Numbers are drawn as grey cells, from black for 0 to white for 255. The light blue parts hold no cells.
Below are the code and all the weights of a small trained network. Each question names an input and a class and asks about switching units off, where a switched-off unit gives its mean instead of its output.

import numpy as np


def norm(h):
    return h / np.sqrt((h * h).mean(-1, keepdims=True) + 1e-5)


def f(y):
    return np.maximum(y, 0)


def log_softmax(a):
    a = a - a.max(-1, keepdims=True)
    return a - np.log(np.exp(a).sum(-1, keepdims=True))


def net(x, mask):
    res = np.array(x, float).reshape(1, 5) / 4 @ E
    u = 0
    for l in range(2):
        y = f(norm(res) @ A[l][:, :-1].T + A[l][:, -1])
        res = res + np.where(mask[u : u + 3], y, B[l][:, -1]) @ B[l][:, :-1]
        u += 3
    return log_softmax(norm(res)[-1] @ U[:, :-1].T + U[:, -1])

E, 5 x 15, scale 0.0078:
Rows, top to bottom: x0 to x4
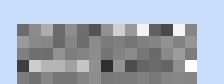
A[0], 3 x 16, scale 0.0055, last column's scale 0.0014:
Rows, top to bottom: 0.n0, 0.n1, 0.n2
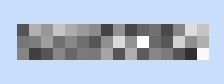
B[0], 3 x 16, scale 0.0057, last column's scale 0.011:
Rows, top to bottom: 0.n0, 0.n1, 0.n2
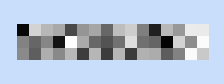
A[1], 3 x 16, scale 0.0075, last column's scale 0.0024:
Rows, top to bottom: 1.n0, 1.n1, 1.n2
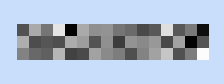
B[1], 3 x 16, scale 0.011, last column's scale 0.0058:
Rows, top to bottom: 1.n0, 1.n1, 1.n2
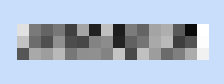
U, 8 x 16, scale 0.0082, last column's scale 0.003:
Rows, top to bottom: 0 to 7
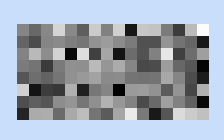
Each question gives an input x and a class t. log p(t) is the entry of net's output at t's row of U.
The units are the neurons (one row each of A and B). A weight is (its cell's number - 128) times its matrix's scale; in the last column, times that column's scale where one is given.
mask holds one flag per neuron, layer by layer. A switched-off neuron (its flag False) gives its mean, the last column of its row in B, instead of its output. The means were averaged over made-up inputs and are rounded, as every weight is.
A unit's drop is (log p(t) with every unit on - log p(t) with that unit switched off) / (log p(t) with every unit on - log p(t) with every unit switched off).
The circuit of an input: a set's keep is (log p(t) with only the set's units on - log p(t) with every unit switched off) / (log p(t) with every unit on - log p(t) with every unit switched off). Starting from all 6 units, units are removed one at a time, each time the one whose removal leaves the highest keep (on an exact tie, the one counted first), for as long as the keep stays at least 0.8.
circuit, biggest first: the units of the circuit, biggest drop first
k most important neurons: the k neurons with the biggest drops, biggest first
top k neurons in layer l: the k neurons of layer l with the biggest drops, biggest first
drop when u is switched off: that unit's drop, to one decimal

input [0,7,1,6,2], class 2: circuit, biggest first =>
(0.n1; 0.n2)
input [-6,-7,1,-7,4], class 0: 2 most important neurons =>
(0.n1; 0.n2)
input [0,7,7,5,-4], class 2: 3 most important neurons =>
(0.n1; 1.n0; 0.n2)
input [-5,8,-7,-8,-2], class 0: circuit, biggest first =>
(0.n1; 1.n2)
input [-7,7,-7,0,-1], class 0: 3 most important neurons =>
(0.n0; 0.n1; 1.n2)
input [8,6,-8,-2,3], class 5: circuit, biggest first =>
(0.n0)
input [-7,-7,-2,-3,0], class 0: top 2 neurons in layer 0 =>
(0.n2; 0.n1)
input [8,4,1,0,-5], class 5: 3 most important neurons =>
(0.n0; 1.n1; 0.n1)
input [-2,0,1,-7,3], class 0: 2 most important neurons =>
(0.n1; 0.n2)
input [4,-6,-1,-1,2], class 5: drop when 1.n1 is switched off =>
0.3
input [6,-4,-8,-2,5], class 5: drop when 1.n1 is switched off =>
0.4
